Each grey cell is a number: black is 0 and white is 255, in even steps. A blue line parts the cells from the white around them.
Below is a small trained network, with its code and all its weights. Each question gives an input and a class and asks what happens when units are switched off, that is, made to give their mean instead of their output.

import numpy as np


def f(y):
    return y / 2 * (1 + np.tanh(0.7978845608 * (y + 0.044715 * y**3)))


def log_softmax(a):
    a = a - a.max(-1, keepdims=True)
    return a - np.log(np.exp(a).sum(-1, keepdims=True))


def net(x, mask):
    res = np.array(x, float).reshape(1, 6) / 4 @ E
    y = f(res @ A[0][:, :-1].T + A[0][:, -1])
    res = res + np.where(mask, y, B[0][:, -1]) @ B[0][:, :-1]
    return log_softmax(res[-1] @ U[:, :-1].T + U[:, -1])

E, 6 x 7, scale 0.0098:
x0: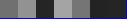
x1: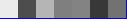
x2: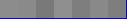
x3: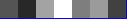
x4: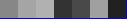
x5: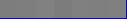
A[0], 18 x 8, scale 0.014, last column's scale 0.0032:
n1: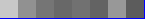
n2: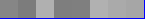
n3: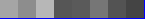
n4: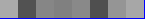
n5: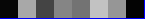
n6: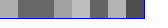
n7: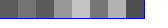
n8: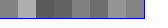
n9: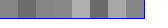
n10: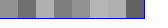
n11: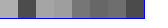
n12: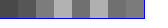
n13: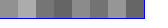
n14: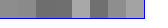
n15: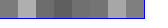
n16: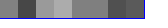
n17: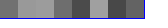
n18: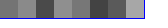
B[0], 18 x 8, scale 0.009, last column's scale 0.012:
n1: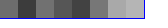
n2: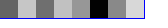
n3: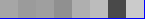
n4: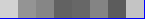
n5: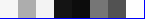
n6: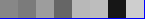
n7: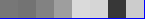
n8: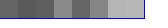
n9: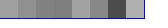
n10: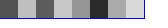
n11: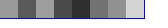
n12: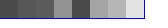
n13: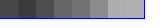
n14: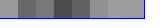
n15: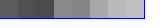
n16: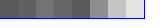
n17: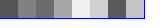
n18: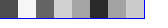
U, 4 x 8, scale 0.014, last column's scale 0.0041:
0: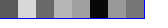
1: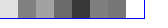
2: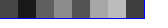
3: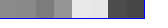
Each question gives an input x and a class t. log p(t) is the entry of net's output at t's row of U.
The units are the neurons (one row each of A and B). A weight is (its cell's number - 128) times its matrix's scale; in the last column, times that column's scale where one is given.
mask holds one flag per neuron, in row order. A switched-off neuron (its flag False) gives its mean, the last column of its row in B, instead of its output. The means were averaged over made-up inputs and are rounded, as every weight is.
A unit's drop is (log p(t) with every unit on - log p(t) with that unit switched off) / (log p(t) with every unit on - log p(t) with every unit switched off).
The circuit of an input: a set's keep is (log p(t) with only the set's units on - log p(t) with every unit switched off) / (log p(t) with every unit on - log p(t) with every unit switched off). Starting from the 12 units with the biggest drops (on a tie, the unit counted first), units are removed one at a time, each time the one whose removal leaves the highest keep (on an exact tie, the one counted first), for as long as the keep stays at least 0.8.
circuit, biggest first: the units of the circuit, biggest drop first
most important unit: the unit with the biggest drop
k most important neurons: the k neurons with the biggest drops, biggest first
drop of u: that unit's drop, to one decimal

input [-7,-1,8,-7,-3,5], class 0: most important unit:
n2
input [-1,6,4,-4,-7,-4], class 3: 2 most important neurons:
(n6; n5)
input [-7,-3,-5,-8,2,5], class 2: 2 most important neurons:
(n15; n13)
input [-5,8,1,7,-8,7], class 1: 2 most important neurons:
(n11; n4)
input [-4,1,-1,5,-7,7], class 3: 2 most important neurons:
(n6; n7)
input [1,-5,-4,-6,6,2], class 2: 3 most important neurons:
(n15; n8; n13)
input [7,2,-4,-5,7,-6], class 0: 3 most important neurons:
(n18; n7; n6)
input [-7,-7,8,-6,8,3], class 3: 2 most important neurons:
(n17; n3)
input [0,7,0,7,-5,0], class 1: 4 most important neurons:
(n4; n11; n6; n15)
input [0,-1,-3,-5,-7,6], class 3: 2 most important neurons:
(n7; n6)
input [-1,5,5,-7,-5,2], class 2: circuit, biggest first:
(n5; n1)
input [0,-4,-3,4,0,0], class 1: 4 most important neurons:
(n5; n15; n13; n8)
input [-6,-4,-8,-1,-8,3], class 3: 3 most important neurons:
(n7; n6; n18)
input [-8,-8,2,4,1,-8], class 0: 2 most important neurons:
(n2; n10)
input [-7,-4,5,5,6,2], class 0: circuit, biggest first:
(n2)
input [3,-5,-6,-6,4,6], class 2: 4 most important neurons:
(n15; n8; n13; n4)
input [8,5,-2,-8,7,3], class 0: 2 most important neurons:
(n18; n12)
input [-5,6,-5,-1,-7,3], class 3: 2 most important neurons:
(n6; n5)
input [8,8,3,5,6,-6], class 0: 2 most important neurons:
(n18; n5)
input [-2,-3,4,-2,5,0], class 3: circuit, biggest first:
(n17)
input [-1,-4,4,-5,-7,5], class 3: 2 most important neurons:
(n7; n6)
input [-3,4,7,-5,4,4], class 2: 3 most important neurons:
(n5; n1; n13)
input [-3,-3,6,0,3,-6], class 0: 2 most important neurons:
(n7; n6)
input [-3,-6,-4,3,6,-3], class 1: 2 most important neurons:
(n5; n7)
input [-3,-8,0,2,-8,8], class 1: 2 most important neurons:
(n5; n17)
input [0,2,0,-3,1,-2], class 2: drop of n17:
-0.1
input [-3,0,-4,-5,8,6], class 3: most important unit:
n3
